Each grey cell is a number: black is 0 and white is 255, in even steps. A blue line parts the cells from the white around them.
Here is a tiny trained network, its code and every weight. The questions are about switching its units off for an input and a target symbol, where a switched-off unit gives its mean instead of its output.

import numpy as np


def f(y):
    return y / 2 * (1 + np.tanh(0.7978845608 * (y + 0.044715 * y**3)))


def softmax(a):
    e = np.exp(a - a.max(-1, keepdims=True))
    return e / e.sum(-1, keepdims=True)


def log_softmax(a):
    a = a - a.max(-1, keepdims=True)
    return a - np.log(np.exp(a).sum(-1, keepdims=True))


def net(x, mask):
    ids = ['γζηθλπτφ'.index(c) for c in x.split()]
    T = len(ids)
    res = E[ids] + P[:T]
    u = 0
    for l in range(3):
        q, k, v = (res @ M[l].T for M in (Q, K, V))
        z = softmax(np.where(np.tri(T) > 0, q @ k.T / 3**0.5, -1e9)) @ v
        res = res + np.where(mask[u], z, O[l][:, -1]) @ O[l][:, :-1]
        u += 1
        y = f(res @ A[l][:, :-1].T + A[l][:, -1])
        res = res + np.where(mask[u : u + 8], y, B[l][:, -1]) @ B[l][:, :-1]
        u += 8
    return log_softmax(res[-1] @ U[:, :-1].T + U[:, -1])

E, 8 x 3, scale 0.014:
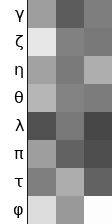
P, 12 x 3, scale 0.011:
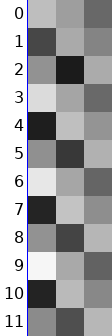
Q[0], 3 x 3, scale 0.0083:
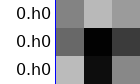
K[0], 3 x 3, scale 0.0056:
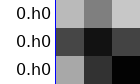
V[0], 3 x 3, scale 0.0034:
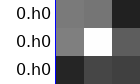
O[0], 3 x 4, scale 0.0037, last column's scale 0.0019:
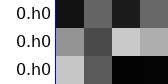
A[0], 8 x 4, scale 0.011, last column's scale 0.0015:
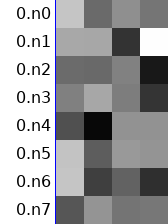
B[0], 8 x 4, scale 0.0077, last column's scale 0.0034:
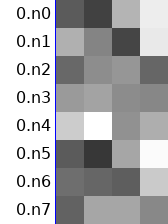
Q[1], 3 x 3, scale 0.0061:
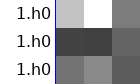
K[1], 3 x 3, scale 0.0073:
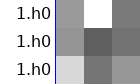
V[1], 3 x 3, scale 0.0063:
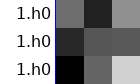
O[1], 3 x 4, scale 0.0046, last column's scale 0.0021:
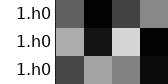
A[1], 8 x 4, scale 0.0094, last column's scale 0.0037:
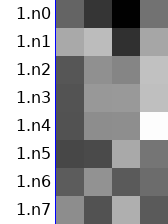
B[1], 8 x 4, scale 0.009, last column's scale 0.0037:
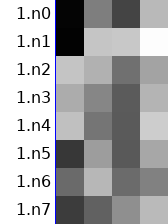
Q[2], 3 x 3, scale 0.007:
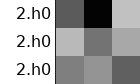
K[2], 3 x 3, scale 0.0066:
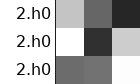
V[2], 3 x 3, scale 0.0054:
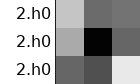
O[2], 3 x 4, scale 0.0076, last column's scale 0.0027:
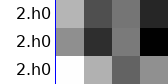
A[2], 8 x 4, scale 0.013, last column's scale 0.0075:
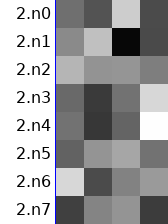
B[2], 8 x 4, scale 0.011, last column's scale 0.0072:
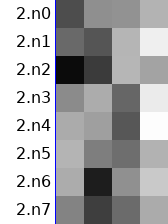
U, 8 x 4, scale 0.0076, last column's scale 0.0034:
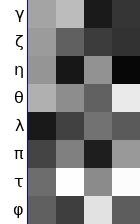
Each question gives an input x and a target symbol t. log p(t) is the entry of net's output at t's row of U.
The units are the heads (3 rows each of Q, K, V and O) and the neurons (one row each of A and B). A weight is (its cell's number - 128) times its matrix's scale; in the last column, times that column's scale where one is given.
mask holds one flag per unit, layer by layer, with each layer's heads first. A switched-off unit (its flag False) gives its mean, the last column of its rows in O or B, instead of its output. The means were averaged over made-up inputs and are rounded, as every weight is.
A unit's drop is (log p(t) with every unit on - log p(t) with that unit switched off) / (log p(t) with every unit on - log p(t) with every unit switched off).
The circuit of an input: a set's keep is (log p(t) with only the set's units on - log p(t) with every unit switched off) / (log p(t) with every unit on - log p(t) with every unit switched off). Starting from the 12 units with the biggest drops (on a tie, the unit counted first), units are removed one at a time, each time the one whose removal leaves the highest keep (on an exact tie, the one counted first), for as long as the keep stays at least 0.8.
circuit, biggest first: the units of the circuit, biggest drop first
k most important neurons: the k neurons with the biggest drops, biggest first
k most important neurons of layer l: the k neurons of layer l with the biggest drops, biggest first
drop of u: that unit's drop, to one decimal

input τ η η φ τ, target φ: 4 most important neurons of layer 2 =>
2.n1, 2.n2, 2.n4, 2.n3
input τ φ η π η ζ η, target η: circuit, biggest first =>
1.n1, 2.n6, 2.h0, 1.n0
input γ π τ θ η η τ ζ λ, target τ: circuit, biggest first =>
0.n4, 2.n6
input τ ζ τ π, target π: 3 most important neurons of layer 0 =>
0.n4, 0.n1, 0.n6
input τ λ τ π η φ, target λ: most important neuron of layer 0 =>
0.n5
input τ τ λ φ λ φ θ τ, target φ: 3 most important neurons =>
2.n1, 2.n2, 1.n7
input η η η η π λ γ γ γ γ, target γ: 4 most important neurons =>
1.n0, 2.n4, 2.n3, 0.n6
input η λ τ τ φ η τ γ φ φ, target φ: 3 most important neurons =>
2.n0, 1.n0, 1.n1
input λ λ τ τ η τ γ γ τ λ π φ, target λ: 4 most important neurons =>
1.n5, 2.n0, 1.n7, 0.n5
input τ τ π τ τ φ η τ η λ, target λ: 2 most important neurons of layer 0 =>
0.n4, 0.n1
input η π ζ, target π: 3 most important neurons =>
0.n5, 0.n0, 0.n6
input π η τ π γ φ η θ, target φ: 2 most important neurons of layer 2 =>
2.n2, 2.n4
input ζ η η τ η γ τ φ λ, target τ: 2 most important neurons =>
0.n4, 2.n6
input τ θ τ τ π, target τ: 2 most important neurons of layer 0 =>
0.n5, 0.n0
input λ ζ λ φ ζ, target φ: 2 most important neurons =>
2.n2, 1.n0
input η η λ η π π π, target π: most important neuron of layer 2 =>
2.n4
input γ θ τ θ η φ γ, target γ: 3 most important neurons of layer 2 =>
2.n4, 2.n3, 2.n1
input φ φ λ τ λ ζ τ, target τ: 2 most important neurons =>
1.n1, 2.n6
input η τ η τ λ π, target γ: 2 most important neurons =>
0.n6, 0.n4
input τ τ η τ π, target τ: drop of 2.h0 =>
0.2
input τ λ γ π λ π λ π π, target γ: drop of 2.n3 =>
0.2
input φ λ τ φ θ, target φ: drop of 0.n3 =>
0.0
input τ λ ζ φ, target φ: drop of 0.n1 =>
-0.1
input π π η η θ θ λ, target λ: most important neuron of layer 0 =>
0.n1
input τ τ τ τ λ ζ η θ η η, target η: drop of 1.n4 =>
-0.1
